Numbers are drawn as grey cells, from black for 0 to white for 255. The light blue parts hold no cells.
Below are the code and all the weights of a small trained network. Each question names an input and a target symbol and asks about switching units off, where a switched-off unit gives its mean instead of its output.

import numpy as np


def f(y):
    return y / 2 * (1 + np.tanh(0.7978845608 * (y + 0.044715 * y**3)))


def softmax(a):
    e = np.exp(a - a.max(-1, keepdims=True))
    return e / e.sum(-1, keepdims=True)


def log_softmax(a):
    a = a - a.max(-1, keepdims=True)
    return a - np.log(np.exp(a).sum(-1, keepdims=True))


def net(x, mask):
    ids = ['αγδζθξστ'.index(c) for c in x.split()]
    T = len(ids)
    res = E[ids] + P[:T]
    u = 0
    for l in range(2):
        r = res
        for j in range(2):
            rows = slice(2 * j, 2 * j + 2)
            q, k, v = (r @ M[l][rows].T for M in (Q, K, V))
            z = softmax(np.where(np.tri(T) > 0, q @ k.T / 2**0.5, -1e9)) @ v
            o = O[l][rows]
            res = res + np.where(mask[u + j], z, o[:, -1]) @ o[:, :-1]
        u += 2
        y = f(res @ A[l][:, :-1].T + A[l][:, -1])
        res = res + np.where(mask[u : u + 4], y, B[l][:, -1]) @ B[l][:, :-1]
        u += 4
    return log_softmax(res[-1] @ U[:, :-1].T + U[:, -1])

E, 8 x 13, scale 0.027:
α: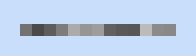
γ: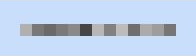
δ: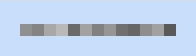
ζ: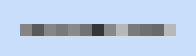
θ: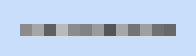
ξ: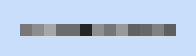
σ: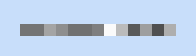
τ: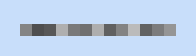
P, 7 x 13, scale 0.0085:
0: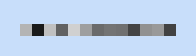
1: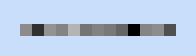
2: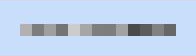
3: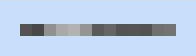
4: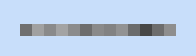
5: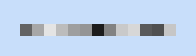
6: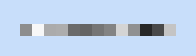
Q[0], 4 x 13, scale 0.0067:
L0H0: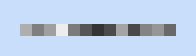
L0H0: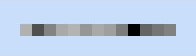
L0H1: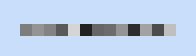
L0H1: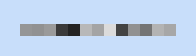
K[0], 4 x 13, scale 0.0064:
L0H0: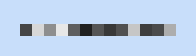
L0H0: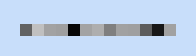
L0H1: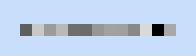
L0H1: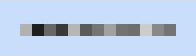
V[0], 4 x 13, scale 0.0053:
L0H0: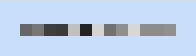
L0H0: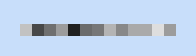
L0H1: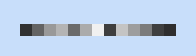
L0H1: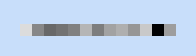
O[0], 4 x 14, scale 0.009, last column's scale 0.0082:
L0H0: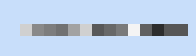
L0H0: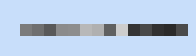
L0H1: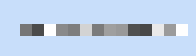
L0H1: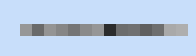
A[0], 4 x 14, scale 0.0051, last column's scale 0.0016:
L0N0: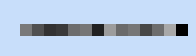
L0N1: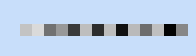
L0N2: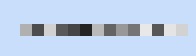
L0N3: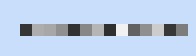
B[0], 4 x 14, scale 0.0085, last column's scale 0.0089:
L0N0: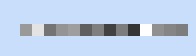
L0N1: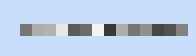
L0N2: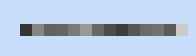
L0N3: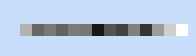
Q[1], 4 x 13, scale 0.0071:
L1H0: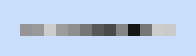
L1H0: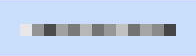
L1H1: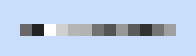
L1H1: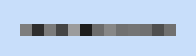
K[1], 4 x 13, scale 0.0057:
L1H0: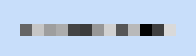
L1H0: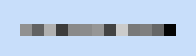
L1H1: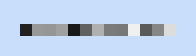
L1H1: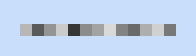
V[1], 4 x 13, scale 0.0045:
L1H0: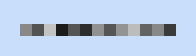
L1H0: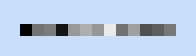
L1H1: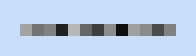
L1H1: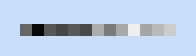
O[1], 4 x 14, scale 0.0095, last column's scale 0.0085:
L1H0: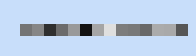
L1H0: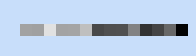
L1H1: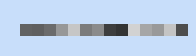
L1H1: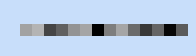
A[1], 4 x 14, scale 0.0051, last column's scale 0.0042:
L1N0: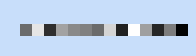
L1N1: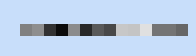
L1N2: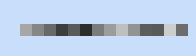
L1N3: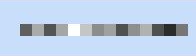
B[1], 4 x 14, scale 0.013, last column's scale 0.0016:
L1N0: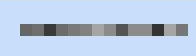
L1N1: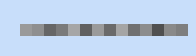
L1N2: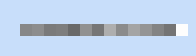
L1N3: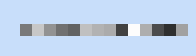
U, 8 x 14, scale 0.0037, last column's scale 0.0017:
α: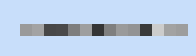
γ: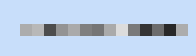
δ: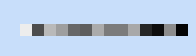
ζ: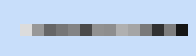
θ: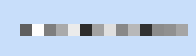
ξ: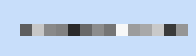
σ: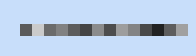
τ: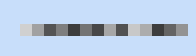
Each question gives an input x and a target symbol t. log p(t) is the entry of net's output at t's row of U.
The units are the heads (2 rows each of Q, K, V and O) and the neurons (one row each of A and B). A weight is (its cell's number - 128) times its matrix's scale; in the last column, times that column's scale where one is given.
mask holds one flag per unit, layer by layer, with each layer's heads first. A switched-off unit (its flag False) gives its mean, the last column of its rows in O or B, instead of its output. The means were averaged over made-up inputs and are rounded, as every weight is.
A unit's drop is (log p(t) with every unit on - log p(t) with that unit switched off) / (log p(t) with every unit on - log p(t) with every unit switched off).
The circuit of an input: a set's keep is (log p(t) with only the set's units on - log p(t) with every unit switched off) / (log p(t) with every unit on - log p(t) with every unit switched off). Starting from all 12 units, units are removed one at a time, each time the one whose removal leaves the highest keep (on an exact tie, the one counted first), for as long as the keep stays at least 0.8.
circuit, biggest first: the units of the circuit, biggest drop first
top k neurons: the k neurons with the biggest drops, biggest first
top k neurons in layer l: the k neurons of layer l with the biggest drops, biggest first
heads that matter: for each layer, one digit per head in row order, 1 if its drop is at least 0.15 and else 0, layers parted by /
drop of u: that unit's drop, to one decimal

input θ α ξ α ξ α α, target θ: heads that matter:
00 / 10
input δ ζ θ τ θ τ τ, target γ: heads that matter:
00 / 01
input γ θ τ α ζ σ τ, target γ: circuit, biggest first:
[L1H1; L0N3]
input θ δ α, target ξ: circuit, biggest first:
[L0N1; L1H1; L1H0; L0N3]
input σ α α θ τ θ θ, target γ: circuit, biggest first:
[L1H1]
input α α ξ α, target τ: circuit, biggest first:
[L0H1; L1N3; L0H0; L1H1]
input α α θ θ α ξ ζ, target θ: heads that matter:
00 / 10
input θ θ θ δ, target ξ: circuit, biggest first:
[L0N1; L1H0; L1H1]
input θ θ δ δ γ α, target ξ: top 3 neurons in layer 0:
[L0N1; L0N3; L0N2]
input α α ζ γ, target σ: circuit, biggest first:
[L0H1; L0N2; L1N1]
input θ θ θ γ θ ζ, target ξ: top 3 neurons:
[L0N3; L0N0; L0N2]
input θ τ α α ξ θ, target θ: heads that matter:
10 / 10
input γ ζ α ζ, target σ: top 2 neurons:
[L1N1; L0N0]
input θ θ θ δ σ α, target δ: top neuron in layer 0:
[L0N2]
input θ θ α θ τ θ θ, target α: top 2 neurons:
[L0N3; L0N1]
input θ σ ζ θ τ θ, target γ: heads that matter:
10 / 01
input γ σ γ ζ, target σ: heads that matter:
01 / 00
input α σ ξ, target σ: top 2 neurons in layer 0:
[L0N2; L0N3]
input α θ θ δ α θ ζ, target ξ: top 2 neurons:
[L0N0; L0N3]
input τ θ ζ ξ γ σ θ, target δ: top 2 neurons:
[L0N2; L0N3]
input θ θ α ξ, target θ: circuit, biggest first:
[L1H0]
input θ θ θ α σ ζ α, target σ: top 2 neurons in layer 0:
[L0N3; L0N2]
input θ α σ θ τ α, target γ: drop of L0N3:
0.3
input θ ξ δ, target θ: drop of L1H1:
0.3
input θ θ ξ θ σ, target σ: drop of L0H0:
0.1
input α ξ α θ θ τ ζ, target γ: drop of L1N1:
0.0
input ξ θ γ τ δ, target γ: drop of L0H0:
0.1
